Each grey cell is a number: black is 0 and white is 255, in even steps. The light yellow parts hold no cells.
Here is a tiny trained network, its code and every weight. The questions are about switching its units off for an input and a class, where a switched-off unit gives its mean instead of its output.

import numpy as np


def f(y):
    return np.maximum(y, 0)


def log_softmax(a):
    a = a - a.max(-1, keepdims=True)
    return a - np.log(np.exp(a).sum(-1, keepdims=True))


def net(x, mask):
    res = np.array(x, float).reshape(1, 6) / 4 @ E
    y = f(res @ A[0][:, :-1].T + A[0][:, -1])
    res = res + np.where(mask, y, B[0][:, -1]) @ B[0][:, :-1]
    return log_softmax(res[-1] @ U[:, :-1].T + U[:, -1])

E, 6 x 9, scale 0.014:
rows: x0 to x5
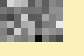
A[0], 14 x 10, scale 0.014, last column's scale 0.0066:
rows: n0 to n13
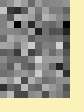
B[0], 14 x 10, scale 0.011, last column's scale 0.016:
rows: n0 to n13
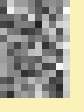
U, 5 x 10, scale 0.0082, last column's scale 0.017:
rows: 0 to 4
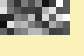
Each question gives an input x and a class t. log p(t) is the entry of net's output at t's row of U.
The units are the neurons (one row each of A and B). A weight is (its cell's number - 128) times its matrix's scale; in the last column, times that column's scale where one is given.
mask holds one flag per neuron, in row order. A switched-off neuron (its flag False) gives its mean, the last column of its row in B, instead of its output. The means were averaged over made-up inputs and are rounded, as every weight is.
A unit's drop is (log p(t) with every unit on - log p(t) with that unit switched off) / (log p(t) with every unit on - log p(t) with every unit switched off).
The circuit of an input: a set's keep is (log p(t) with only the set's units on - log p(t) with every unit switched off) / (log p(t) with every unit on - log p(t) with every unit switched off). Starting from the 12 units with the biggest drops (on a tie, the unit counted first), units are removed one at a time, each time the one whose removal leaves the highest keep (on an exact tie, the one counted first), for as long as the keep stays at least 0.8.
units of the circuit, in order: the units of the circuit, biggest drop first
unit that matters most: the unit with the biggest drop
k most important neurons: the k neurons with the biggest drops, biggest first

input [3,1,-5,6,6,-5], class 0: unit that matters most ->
n6
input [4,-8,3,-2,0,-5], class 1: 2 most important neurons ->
n1, n10
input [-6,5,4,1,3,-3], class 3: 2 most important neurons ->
n1, n3
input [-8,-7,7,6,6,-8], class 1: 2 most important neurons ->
n10, n8
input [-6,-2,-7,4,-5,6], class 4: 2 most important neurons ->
n13, n11
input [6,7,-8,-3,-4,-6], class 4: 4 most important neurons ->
n13, n1, n11, n4
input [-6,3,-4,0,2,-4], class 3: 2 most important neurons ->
n1, n4
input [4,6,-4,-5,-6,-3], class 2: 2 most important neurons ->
n6, n3
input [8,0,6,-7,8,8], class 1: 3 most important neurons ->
n4, n1, n6
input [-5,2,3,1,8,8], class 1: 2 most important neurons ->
n4, n3
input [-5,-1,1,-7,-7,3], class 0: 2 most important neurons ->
n9, n2
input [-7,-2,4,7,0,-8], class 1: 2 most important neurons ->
n10, n8
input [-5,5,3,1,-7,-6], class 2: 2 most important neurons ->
n3, n4
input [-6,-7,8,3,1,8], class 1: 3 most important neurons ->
n4, n11, n13
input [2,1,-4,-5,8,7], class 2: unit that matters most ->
n11
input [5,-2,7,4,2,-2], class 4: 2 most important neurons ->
n1, n12
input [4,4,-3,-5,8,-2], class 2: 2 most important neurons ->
n6, n11
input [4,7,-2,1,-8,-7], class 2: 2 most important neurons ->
n3, n4
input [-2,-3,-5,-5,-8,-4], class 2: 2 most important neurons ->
n3, n6
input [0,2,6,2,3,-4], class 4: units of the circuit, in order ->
n12
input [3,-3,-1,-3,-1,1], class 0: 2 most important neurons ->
n1, n9
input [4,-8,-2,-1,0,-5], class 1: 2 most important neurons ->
n1, n10
